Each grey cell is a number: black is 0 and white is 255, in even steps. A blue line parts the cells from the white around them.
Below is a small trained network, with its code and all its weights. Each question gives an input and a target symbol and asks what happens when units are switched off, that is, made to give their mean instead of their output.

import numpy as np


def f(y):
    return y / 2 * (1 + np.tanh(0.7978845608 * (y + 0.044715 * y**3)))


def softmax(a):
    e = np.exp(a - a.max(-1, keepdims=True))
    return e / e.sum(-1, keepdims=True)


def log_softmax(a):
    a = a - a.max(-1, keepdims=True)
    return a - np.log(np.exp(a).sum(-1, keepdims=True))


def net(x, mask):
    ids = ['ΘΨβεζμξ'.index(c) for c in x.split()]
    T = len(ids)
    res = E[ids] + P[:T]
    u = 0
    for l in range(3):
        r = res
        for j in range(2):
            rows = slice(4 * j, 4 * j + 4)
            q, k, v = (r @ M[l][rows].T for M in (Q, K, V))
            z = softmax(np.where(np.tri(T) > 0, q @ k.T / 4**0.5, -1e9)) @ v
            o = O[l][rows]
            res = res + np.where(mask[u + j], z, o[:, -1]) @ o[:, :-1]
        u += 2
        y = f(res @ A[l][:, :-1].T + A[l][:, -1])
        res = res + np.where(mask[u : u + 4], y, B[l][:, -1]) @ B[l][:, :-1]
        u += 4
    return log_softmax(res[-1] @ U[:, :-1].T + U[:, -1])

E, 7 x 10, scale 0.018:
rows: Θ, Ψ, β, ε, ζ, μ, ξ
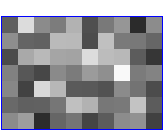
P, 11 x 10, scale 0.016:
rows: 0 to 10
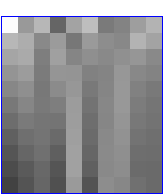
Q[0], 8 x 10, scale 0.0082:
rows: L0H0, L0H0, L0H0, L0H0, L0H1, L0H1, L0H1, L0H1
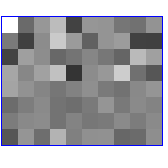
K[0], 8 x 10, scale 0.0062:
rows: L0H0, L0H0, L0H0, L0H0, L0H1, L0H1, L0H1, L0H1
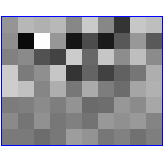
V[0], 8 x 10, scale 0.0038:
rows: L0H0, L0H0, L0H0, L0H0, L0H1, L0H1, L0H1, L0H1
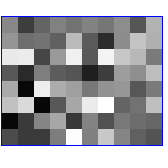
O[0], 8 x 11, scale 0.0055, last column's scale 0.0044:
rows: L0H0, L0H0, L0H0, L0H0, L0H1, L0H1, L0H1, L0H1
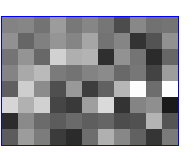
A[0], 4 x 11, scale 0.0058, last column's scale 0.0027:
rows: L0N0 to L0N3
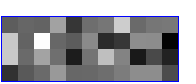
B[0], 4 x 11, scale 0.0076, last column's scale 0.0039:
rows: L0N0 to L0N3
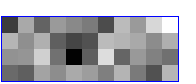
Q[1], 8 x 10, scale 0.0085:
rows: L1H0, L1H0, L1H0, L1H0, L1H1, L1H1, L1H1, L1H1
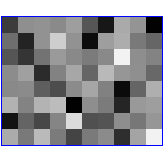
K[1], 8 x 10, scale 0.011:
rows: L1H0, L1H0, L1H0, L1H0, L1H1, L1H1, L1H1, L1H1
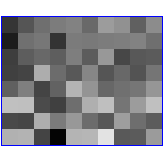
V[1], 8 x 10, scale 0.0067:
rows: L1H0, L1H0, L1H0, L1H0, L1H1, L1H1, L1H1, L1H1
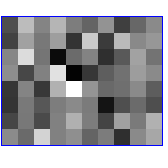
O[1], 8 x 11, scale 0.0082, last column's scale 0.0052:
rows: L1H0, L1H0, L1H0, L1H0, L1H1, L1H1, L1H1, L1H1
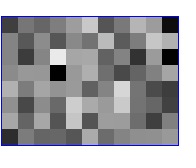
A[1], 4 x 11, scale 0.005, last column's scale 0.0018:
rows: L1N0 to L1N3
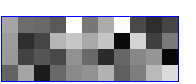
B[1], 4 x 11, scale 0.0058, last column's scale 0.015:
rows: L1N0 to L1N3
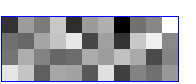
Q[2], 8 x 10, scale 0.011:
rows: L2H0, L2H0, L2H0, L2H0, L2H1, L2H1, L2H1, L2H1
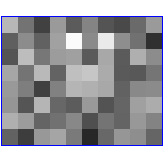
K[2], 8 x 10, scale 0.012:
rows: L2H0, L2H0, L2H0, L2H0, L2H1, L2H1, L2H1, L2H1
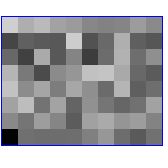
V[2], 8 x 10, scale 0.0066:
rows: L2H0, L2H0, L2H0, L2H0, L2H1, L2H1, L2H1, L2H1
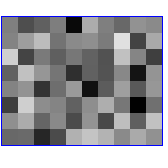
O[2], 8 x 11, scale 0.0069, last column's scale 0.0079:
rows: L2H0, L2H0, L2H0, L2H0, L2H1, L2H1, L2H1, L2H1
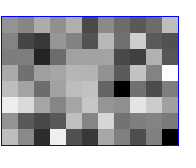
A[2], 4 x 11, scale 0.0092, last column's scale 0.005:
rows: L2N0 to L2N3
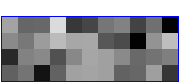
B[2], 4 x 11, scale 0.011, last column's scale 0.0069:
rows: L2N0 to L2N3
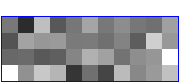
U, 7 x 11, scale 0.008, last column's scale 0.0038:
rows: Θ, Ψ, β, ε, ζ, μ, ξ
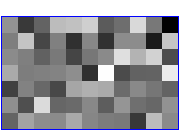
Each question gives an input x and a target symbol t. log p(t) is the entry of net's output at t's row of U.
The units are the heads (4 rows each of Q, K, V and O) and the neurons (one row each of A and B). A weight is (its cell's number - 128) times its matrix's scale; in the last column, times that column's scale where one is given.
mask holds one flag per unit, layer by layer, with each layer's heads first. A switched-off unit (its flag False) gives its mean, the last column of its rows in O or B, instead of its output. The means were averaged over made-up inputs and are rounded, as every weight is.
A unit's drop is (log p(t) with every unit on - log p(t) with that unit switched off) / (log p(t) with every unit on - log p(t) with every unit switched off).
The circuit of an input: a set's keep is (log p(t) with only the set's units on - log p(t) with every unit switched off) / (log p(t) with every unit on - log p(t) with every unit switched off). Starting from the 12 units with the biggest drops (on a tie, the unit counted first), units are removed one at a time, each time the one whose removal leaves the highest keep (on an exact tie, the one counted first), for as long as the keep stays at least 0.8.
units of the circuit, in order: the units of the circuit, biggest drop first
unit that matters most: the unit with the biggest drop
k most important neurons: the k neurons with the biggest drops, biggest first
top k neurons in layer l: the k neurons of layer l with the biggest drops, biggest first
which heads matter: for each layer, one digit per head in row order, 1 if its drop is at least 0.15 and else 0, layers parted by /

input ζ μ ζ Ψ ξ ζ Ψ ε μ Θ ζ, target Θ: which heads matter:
01 / 10 / 01
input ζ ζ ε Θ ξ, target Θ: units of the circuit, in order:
(L1H0)
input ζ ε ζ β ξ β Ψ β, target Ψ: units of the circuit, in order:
(L2H1; L1H0)
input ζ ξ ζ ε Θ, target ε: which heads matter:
00 / 01 / 11
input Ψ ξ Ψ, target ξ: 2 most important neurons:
(L2N1; L1N0)
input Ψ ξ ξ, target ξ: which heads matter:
10 / 11 / 00
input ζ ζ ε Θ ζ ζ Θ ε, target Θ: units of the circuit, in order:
(L1H0; L2H1)
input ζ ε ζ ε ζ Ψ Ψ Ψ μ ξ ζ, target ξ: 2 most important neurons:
(L1N0; L2N1)
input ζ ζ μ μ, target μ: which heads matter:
01 / 11 / 11
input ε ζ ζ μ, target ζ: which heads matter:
11 / 11 / 11
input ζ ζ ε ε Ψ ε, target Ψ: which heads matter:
01 / 11 / 01
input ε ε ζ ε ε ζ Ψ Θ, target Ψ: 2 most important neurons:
(L0N1; L0N0)
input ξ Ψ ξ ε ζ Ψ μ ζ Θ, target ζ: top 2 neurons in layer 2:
(L2N3; L2N2)
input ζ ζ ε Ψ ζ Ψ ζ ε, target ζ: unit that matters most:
L1N0
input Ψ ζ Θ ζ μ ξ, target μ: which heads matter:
01 / 11 / 01
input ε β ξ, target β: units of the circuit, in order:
(L2H1; L1H0)
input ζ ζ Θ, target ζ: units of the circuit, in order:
(L0N1; L2H1; L2N2)
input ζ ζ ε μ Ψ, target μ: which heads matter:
01 / 11 / 11
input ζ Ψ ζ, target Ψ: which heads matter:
01 / 10 / 00
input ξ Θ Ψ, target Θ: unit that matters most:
L0H0
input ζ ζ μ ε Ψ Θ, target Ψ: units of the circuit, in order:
(L2H0; L2H1; L0H0)
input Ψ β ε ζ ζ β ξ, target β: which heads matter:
01 / 10 / 01
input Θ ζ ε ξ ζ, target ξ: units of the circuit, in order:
(L2N1; L1H0)
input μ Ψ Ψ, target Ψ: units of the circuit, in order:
(L0H0; L2H0)
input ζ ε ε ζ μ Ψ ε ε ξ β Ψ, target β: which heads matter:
00 / 10 / 11
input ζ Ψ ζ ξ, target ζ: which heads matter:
01 / 11 / 01
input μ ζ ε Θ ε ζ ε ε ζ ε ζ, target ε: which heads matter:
10 / 00 / 01
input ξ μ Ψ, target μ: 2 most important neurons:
(L2N0; L1N1)
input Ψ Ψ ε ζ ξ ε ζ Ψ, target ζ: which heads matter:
11 / 11 / 10
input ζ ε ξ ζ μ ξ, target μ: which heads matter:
00 / 01 / 01
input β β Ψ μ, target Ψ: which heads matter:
11 / 11 / 10
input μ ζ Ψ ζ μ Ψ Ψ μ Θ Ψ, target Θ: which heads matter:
00 / 10 / 10
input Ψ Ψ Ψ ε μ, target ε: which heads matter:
10 / 01 / 00
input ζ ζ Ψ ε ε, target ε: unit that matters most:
L1H1
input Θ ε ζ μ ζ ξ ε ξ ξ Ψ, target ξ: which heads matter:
00 / 10 / 11
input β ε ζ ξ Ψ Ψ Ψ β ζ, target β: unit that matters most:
L0H0
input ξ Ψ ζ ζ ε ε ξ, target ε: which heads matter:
01 / 11 / 01
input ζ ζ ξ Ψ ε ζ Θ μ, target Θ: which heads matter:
00 / 00 / 00
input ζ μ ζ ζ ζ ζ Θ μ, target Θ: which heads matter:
00 / 10 / 01
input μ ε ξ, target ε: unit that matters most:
L1H1
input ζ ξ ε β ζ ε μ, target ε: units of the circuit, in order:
(L2H1; L1H1; L0N0)
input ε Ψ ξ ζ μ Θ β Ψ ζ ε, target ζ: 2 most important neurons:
(L0N2; L0N1)
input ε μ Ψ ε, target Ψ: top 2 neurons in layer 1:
(L1N1; L1N0)
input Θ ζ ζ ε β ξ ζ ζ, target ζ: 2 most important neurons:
(L2N2; L2N3)
